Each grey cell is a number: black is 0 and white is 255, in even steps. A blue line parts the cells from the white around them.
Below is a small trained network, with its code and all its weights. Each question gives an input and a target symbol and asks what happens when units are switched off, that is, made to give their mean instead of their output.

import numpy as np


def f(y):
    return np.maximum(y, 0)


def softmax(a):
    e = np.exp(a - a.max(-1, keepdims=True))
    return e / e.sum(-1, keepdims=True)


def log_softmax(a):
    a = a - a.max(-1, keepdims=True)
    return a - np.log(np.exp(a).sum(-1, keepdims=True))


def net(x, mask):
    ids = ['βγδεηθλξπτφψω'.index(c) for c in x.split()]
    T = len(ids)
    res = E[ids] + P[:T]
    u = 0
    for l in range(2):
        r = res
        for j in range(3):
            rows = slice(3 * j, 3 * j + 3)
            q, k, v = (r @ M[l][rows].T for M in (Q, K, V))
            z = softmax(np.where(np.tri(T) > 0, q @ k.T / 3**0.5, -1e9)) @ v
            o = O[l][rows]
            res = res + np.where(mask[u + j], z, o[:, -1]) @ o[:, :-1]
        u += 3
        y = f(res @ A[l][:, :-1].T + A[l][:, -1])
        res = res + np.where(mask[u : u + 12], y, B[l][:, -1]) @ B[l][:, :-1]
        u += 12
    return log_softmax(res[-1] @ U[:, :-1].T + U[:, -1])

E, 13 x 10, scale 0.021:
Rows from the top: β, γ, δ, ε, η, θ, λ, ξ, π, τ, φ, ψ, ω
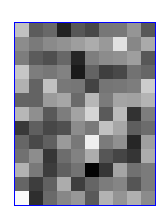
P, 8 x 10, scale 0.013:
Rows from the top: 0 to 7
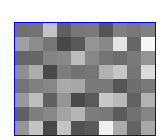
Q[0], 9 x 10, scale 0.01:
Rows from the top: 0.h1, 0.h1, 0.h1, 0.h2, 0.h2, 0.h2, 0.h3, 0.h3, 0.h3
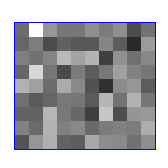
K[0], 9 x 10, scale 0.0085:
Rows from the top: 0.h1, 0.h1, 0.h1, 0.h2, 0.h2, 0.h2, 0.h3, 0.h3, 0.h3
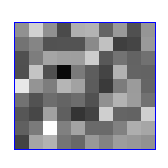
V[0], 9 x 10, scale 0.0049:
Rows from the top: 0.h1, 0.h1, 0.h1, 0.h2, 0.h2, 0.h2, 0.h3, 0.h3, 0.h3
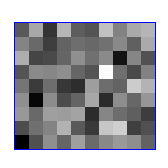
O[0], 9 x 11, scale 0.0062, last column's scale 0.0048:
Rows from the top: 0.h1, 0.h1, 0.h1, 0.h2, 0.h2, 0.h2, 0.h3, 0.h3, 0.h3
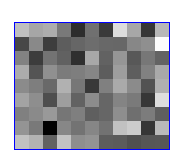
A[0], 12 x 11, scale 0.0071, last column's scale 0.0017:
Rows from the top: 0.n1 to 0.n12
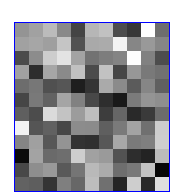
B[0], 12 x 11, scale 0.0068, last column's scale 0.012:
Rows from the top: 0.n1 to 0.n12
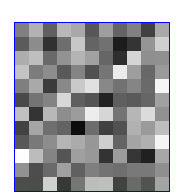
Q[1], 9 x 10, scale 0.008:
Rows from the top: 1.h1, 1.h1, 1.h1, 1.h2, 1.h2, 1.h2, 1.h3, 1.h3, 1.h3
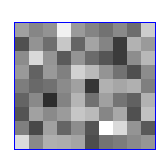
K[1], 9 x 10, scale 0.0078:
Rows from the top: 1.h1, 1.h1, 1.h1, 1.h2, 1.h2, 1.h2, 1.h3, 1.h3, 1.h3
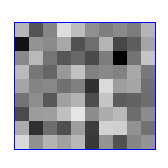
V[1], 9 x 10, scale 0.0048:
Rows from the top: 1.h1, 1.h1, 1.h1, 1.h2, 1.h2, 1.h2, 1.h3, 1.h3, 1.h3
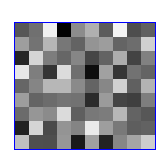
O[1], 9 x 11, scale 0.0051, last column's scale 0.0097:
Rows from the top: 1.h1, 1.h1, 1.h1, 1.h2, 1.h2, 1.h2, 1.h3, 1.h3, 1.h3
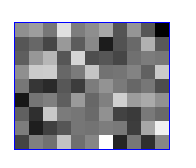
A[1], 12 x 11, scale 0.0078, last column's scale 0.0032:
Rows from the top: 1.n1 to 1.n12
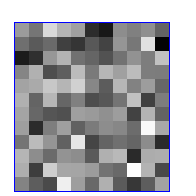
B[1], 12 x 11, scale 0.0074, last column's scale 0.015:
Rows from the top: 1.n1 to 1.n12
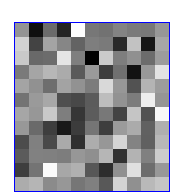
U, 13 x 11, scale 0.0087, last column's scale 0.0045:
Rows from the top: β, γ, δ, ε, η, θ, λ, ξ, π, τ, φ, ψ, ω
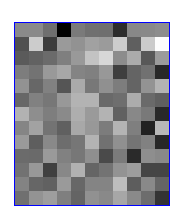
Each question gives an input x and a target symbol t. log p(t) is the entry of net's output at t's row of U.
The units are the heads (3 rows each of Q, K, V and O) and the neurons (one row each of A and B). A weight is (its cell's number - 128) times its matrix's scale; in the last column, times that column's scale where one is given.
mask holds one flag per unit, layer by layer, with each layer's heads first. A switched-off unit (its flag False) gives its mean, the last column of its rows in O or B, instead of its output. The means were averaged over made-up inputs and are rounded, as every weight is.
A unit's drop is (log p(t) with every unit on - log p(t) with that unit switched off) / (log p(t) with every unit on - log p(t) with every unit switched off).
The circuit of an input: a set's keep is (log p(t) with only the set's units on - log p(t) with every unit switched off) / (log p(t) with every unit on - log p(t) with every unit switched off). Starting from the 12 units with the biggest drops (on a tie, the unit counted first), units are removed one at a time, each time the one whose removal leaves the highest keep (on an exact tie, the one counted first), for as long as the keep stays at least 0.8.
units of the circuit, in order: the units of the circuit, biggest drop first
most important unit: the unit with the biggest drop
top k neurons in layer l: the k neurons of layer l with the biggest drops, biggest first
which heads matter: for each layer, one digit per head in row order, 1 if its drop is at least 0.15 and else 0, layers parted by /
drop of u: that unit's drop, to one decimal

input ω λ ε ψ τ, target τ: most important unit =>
0.n6
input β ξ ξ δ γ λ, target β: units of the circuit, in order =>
1.h3; 1.n7; 0.n2
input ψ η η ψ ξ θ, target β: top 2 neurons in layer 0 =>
0.n2; 0.n10
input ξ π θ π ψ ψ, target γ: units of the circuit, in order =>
0.n5; 1.n12
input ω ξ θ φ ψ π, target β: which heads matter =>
000 / 101
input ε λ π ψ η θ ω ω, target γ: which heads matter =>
000 / 001
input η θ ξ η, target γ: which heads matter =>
101 / 001
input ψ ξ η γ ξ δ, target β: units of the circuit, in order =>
0.n2; 1.n9; 0.n12
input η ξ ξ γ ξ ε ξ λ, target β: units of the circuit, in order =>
0.n2; 1.h3; 1.n7
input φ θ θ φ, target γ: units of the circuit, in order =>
0.n5; 0.n9
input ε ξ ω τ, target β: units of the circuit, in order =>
1.h1; 1.n7
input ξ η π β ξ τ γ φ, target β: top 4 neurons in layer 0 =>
0.n1; 0.n8; 0.n10; 0.n4
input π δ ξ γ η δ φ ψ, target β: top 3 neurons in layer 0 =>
0.n9; 0.n10; 0.n2
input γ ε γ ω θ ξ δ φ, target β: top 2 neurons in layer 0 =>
0.n9; 0.n10
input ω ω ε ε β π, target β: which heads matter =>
000 / 001
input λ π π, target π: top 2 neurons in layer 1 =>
1.n12; 1.n8
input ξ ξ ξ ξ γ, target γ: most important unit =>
1.n5
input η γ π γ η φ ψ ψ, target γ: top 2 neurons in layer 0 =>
0.n5; 0.n6
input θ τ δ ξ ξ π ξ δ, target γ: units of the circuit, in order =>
0.n5; 1.n2; 1.n12
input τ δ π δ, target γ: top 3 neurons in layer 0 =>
0.n5; 0.n9; 0.n7
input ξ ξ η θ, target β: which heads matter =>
000 / 100
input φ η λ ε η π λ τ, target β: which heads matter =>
100 / 101
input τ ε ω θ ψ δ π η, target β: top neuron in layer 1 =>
1.n8
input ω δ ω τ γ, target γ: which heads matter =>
100 / 000
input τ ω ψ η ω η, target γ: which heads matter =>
000 / 001
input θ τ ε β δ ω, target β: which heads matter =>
100 / 100
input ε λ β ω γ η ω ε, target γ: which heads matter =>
000 / 000
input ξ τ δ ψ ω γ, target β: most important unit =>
1.h3
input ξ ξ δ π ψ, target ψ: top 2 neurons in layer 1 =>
1.n3; 1.n12
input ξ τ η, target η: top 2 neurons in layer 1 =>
1.n1; 1.n6
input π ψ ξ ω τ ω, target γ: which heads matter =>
001 / 011
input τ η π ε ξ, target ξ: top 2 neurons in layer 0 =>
0.n10; 0.n9
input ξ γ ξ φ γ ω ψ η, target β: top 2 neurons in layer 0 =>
0.n10; 0.n2
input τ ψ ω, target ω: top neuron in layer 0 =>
0.n4
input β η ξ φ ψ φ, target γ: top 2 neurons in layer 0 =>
0.n5; 0.n7
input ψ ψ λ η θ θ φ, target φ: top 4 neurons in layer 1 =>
1.n3; 1.n4; 1.n9; 1.n7
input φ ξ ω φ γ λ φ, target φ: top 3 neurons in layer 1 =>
1.n3; 1.n4; 1.n1
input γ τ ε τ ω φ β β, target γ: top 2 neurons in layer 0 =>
0.n2; 0.n5
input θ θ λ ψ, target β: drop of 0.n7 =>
0.0
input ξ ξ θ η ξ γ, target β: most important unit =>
1.h1
